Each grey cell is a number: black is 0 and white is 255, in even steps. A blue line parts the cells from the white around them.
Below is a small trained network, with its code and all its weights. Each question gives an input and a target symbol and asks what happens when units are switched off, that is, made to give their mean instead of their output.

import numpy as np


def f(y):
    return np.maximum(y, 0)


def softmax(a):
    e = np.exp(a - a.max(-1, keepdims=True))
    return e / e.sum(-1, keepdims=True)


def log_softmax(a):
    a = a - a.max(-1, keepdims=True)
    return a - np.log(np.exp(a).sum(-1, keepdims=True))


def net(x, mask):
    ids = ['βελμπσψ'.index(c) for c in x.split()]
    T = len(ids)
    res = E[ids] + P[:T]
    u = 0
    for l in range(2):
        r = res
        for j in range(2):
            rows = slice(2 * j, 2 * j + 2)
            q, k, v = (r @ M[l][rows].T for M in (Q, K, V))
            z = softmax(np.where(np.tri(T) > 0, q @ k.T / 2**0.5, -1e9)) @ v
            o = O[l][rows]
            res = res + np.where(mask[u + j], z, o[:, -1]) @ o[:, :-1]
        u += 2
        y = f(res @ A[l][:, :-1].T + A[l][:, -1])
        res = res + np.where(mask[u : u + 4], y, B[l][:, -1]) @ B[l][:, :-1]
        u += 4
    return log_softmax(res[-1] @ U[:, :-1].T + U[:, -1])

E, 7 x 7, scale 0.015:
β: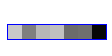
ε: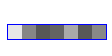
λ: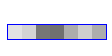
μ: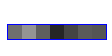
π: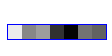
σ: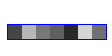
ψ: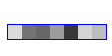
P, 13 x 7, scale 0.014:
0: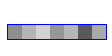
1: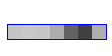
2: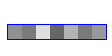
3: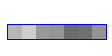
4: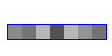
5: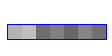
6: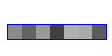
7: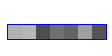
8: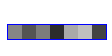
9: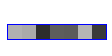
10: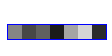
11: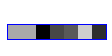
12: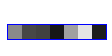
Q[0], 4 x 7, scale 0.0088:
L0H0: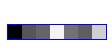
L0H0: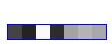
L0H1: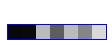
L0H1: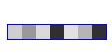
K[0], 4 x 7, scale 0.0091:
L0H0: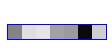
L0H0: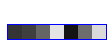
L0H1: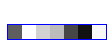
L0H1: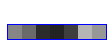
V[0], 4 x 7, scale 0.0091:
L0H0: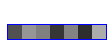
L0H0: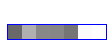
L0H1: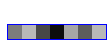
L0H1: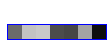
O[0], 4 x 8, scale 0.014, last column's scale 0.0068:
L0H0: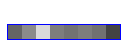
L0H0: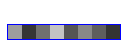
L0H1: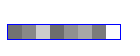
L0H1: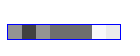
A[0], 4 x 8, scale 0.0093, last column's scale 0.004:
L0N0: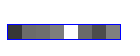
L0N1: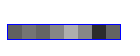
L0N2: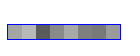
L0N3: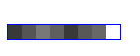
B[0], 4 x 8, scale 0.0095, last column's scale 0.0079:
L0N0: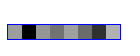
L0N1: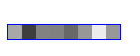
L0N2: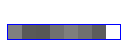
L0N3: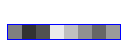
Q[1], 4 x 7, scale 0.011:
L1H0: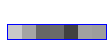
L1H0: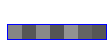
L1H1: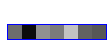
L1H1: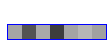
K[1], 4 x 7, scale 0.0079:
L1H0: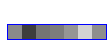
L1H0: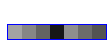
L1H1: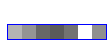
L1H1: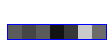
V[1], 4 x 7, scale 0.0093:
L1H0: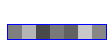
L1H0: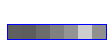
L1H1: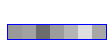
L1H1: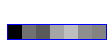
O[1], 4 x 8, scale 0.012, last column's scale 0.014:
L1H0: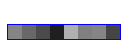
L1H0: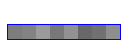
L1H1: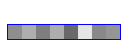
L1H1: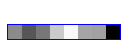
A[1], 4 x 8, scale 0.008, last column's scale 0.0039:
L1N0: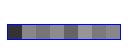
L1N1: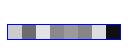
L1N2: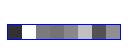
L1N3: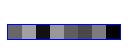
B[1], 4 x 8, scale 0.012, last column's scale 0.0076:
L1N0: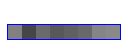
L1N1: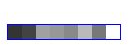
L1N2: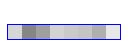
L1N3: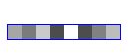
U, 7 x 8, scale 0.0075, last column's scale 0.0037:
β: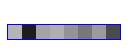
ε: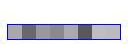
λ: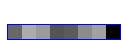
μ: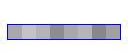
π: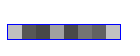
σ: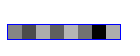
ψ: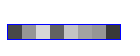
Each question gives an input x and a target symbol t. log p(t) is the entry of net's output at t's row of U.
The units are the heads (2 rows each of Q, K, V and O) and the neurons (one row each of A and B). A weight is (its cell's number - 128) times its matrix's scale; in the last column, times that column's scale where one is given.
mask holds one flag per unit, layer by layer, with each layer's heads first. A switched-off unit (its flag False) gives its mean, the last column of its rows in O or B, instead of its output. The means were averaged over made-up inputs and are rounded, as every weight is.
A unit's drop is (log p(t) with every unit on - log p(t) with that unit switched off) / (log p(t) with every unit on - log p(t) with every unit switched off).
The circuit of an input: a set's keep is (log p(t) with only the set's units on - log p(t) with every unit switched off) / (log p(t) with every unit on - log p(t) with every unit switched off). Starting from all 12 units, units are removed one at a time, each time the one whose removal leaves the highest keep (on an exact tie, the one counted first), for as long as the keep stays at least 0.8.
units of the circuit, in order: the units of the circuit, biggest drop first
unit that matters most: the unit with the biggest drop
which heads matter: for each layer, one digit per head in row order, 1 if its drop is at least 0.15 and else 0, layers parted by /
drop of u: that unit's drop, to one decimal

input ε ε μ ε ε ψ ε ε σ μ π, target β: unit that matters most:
L0N3
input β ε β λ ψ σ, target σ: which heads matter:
11 / 00
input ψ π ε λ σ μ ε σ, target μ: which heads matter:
01 / 00
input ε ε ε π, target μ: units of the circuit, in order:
L0H1, L1N2
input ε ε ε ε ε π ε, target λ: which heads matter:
00 / 01
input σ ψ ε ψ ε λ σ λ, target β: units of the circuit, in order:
L0H1, L0H0
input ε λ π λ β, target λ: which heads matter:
01 / 01
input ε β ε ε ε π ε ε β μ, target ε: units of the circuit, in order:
L0H1, L1N3
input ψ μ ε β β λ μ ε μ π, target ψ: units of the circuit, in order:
L1N1, L0H0, L0H1
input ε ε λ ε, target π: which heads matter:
10 / 00
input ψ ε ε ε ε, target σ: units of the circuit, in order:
L0H1, L0N0
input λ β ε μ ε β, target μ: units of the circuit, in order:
L1N2, L0H1
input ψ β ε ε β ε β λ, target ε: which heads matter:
01 / 00
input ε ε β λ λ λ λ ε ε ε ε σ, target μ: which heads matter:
00 / 00
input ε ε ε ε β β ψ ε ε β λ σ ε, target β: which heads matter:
11 / 01
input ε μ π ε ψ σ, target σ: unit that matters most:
L0H0
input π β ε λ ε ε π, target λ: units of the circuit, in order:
L1H1, L0H1
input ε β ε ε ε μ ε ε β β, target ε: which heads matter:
11 / 00
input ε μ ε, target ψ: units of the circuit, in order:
L1N1, L0H0
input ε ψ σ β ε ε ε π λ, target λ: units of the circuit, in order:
L1H1
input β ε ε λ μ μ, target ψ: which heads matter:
11 / 01
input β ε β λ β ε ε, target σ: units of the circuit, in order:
L0N0, L0H1
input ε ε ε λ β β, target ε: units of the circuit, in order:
L0H1, L1N3, L0H0
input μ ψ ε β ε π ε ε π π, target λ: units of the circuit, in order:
L0H1, L1H1
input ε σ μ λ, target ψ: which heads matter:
00 / 00
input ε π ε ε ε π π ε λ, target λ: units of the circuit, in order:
L1H1, L0H1
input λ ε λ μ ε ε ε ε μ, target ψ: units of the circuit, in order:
L0H1, L0H0
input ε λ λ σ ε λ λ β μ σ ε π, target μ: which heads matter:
01 / 00
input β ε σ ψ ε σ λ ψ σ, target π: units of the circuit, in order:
L0H0
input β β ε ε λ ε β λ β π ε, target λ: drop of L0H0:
0.2
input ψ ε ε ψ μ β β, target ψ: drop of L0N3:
0.1
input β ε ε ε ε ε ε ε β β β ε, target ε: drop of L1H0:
0.0
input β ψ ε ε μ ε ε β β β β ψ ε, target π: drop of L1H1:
0.2
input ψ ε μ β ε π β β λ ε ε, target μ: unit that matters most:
L1H1
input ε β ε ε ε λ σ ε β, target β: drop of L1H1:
0.1
